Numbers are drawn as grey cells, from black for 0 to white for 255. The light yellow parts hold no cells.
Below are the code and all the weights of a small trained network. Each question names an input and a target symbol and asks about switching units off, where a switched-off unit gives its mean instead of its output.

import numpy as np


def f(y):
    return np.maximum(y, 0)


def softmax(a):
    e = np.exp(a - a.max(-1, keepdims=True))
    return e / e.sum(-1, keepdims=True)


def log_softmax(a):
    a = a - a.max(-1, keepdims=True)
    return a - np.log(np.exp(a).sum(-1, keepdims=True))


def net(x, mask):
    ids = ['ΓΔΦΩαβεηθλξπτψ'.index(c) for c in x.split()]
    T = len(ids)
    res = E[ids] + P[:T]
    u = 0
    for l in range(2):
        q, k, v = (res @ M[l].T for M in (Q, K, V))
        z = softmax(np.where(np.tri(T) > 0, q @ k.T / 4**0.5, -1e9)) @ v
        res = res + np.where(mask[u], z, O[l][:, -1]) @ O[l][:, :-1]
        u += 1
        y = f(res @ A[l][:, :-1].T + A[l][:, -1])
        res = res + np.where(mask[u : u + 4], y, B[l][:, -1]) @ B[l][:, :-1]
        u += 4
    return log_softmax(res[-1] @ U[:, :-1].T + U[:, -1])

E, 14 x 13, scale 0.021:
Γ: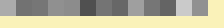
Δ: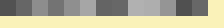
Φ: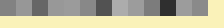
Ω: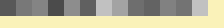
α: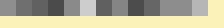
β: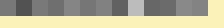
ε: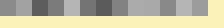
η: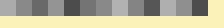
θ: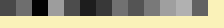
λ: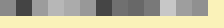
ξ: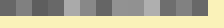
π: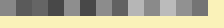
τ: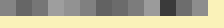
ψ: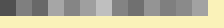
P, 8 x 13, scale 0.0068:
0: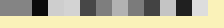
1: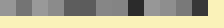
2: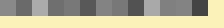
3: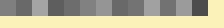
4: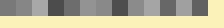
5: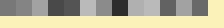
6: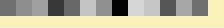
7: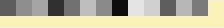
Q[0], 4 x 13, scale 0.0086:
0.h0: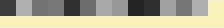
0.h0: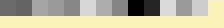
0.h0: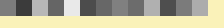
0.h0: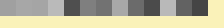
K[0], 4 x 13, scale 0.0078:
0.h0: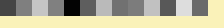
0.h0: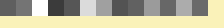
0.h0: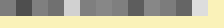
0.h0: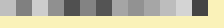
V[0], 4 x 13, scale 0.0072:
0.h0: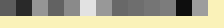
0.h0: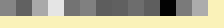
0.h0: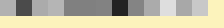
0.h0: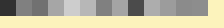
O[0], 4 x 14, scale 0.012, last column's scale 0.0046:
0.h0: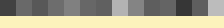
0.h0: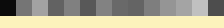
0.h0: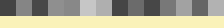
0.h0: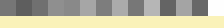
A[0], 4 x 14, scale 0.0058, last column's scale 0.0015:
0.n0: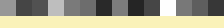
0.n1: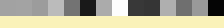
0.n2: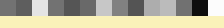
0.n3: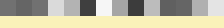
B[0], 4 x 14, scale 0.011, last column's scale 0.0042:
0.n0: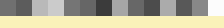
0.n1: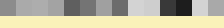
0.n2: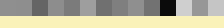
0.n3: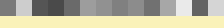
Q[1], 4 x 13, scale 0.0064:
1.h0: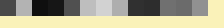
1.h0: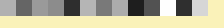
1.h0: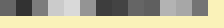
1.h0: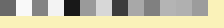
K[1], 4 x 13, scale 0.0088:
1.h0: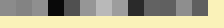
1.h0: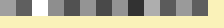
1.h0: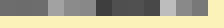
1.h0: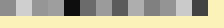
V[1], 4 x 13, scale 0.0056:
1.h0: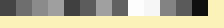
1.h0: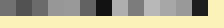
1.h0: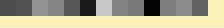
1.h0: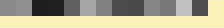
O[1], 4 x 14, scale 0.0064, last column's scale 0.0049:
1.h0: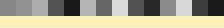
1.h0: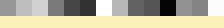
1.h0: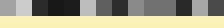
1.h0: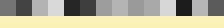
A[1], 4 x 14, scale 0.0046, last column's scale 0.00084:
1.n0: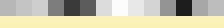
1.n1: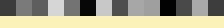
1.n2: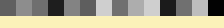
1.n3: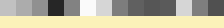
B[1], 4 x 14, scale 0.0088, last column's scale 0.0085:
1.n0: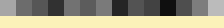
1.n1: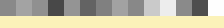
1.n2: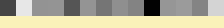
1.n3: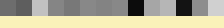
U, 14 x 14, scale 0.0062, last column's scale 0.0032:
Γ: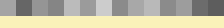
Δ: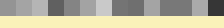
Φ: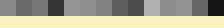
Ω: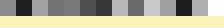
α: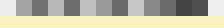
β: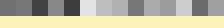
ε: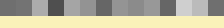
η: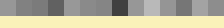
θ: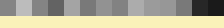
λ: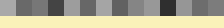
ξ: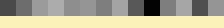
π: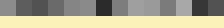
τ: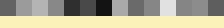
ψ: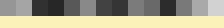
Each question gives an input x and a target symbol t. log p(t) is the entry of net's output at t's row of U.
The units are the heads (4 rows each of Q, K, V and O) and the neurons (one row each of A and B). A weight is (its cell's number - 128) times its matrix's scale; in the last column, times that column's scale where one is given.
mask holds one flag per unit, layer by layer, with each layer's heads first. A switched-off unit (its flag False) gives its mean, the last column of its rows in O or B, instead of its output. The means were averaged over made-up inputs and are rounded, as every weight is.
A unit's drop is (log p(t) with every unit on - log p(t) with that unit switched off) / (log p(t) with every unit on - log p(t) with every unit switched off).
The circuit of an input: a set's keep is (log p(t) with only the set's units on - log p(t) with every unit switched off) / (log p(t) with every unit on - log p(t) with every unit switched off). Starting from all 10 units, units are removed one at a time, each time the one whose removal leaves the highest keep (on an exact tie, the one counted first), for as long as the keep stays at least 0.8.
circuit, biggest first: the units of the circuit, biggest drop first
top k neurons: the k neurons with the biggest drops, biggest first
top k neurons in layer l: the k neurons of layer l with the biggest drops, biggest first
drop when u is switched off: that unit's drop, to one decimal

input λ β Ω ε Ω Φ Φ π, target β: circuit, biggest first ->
(0.h0 1.h0)
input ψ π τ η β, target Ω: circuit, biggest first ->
(1.h0 0.n3)
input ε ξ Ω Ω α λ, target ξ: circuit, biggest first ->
(1.h0 0.n0)
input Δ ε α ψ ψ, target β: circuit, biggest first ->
(0.h0 0.n3)
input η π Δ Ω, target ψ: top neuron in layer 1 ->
(1.n0)
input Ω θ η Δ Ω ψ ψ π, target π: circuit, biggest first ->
(0.n1 1.h0 0.h0)
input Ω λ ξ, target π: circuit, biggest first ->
(0.n1 1.h0)
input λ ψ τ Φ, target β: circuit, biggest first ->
(0.h0 1.h0 0.n0)
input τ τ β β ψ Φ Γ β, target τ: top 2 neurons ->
(0.n3 1.n2)
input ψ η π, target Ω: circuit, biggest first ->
(1.h0 0.n3 0.h0)
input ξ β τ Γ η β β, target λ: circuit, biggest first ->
(1.n0 0.h0 1.h0)
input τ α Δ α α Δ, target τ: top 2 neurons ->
(1.n2 0.n3)
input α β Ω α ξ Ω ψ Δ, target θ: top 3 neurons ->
(1.n1 0.n0 1.n2)
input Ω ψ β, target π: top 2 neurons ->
(0.n1 0.n3)
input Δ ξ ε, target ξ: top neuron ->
(1.n1)
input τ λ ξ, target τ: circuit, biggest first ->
(0.h0 0.n3 1.h0 1.n2)
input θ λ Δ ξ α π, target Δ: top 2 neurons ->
(0.n0 1.n3)
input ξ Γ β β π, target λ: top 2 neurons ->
(1.n0 0.n3)
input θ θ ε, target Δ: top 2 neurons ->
(0.n0 1.n3)
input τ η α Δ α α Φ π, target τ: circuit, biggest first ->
(0.h0 1.n2)
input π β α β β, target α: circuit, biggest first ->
(0.h0)
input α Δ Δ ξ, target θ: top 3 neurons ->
(1.n1 0.n0 1.n2)
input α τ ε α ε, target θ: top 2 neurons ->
(1.n1 0.n0)
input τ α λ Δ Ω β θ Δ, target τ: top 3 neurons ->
(0.n3 1.n2 1.n1)
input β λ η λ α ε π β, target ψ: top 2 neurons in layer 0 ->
(0.n3 0.n0)
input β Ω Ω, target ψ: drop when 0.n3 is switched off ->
0.2
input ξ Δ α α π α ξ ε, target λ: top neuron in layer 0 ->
(0.n3)
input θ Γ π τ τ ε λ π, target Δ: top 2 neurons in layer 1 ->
(1.n3 1.n2)
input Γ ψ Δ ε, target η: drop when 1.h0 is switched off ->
0.7
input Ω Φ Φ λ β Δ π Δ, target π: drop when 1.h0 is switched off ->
0.8
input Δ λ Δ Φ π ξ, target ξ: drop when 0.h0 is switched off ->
0.3
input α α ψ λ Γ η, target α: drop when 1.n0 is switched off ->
0.0
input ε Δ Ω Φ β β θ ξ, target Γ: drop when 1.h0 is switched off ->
0.7
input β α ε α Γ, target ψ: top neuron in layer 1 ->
(1.n1)
